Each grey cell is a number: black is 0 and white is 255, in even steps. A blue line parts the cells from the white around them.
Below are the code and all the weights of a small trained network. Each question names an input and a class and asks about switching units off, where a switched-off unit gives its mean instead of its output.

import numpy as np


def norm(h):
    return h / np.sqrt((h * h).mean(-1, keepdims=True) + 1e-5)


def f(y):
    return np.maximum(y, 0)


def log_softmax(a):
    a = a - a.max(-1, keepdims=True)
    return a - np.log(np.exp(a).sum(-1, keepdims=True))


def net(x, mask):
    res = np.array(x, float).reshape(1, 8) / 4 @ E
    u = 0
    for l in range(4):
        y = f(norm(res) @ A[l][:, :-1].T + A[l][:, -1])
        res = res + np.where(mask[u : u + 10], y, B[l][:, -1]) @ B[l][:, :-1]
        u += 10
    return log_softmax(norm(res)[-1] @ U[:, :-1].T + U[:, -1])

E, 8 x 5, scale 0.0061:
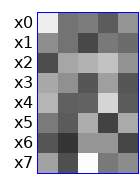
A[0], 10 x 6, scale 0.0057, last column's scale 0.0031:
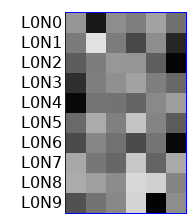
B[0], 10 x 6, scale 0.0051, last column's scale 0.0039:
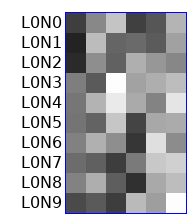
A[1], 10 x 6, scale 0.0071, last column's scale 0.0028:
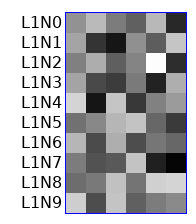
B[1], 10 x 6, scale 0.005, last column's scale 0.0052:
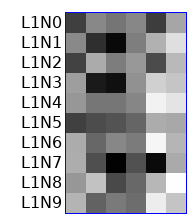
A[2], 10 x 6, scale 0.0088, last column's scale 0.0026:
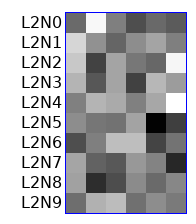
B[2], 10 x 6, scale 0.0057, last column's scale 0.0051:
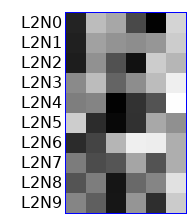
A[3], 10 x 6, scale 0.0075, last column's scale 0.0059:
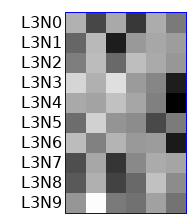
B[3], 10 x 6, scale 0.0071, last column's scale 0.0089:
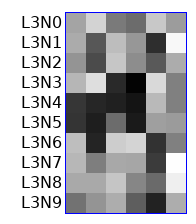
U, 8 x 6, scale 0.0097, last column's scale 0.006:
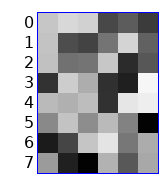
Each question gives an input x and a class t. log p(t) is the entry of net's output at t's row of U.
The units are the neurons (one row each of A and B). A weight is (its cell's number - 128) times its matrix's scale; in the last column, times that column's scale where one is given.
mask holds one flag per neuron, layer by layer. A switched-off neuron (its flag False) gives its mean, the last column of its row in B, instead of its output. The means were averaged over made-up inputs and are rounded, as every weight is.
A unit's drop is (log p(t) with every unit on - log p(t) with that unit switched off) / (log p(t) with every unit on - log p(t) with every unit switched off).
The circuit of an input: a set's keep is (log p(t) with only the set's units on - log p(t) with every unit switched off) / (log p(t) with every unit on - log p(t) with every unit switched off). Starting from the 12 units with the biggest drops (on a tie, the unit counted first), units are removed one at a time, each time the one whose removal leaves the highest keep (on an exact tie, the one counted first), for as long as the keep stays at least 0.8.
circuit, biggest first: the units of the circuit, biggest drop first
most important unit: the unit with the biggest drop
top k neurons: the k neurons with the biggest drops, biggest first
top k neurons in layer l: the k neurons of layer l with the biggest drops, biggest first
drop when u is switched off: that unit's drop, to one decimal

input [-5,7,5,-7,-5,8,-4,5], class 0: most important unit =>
L1N8
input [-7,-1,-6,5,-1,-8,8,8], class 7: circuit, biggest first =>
L1N7, L2N5
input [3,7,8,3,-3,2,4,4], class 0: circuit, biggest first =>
L1N8, L3N8
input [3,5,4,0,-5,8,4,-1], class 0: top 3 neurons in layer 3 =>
L3N9, L3N8, L3N5
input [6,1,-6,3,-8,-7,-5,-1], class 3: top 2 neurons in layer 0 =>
L0N1, L0N9
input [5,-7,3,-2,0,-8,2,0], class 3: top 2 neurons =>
L0N8, L2N0
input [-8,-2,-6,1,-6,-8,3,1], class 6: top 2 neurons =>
L2N6, L0N9
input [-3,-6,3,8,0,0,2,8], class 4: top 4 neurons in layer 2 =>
L2N0, L2N8, L2N1, L2N7
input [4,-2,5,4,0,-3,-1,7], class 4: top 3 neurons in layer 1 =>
L1N9, L1N4, L1N6
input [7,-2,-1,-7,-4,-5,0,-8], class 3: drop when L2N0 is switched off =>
0.1
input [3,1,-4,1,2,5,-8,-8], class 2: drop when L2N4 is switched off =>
0.2
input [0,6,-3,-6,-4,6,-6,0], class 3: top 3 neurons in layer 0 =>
L0N1, L0N3, L0N5
